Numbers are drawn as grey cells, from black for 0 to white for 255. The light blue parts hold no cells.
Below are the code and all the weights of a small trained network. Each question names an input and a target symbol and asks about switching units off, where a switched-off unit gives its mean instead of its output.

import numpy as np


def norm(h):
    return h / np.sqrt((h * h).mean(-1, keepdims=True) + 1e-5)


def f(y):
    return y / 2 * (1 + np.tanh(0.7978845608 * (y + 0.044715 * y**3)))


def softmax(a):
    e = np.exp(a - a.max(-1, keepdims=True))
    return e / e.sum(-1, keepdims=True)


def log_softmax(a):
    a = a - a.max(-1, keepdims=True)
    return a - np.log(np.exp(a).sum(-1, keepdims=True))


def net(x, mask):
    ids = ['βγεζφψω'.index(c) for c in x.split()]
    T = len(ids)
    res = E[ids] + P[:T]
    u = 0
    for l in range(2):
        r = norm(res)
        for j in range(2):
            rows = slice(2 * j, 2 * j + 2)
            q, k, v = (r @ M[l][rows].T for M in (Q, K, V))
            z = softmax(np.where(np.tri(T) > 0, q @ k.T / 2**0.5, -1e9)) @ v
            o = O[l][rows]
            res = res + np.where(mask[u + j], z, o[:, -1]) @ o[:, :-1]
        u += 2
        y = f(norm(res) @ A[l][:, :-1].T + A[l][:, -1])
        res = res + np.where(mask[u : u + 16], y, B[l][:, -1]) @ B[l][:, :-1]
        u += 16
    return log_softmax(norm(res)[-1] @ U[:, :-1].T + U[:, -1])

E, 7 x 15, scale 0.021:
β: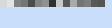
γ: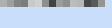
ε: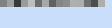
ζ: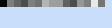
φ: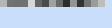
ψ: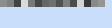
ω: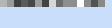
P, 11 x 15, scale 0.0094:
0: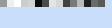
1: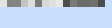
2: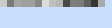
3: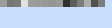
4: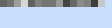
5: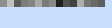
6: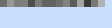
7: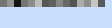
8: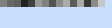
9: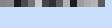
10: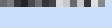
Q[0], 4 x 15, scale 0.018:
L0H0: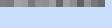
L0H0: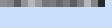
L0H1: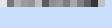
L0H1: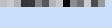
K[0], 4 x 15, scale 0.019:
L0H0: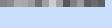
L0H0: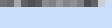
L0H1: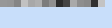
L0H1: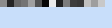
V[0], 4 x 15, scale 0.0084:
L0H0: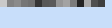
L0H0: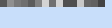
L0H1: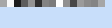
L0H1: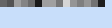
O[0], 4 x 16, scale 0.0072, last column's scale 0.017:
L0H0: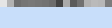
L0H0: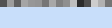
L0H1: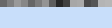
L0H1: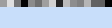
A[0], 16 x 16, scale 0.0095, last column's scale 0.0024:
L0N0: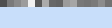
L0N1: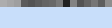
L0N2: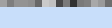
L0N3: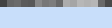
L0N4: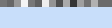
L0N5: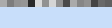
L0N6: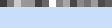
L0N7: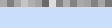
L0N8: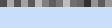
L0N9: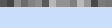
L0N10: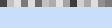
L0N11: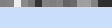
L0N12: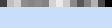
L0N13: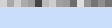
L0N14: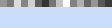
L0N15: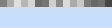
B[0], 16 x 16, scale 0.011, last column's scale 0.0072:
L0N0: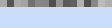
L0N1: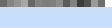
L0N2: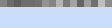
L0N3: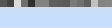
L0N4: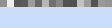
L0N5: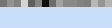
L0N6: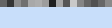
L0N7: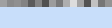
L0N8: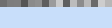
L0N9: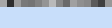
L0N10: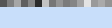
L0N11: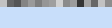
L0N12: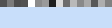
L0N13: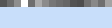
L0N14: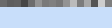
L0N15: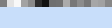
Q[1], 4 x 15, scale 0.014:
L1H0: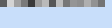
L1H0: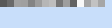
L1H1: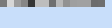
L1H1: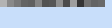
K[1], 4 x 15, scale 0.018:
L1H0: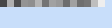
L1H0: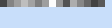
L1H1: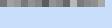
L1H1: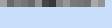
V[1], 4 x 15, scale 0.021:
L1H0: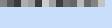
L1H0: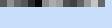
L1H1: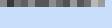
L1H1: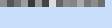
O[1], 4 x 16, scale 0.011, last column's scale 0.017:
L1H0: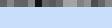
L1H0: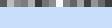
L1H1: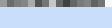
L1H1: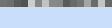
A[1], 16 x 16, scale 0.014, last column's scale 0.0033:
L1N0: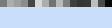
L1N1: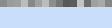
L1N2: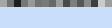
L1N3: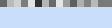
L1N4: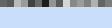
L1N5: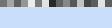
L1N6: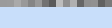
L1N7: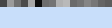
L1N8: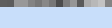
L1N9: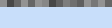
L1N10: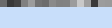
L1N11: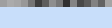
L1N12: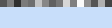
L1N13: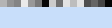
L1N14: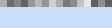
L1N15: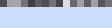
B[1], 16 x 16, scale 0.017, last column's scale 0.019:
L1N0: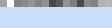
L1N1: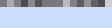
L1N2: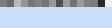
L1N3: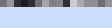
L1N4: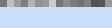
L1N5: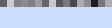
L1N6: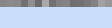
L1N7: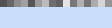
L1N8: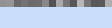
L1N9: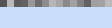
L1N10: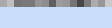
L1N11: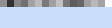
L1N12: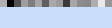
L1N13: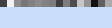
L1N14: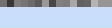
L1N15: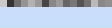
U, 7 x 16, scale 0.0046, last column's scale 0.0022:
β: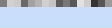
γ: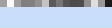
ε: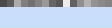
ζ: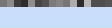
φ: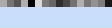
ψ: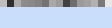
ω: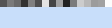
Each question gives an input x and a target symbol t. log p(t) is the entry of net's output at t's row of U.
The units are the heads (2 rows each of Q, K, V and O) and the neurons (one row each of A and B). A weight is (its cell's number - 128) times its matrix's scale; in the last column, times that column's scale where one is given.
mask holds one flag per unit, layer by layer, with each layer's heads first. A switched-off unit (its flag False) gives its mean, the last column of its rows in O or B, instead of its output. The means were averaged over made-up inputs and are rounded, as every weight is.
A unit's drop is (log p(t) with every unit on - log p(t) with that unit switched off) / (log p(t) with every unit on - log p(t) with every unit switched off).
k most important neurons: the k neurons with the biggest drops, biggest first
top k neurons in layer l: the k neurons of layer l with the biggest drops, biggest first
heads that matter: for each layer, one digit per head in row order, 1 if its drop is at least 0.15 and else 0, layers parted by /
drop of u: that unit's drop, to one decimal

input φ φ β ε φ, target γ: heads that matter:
10 / 11
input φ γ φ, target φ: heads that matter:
00 / 10
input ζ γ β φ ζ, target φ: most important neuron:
[L0N6]
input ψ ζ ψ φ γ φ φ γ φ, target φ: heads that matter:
10 / 10
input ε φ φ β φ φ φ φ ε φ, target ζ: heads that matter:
10 / 10
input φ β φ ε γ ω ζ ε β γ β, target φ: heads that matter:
00 / 10
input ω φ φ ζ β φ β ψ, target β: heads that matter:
00 / 00
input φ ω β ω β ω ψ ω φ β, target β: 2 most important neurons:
[L1N5, L1N2]
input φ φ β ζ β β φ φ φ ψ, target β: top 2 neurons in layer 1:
[L1N13, L1N4]
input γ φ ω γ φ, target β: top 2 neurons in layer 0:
[L0N13, L0N8]
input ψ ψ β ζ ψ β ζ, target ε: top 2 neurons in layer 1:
[L1N7, L1N4]
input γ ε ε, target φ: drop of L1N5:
-0.1
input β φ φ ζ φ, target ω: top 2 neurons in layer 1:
[L1N3, L1N7]
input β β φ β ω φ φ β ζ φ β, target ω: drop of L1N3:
0.4
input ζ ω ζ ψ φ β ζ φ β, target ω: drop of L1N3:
0.3
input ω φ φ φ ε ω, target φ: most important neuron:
[L1N14]
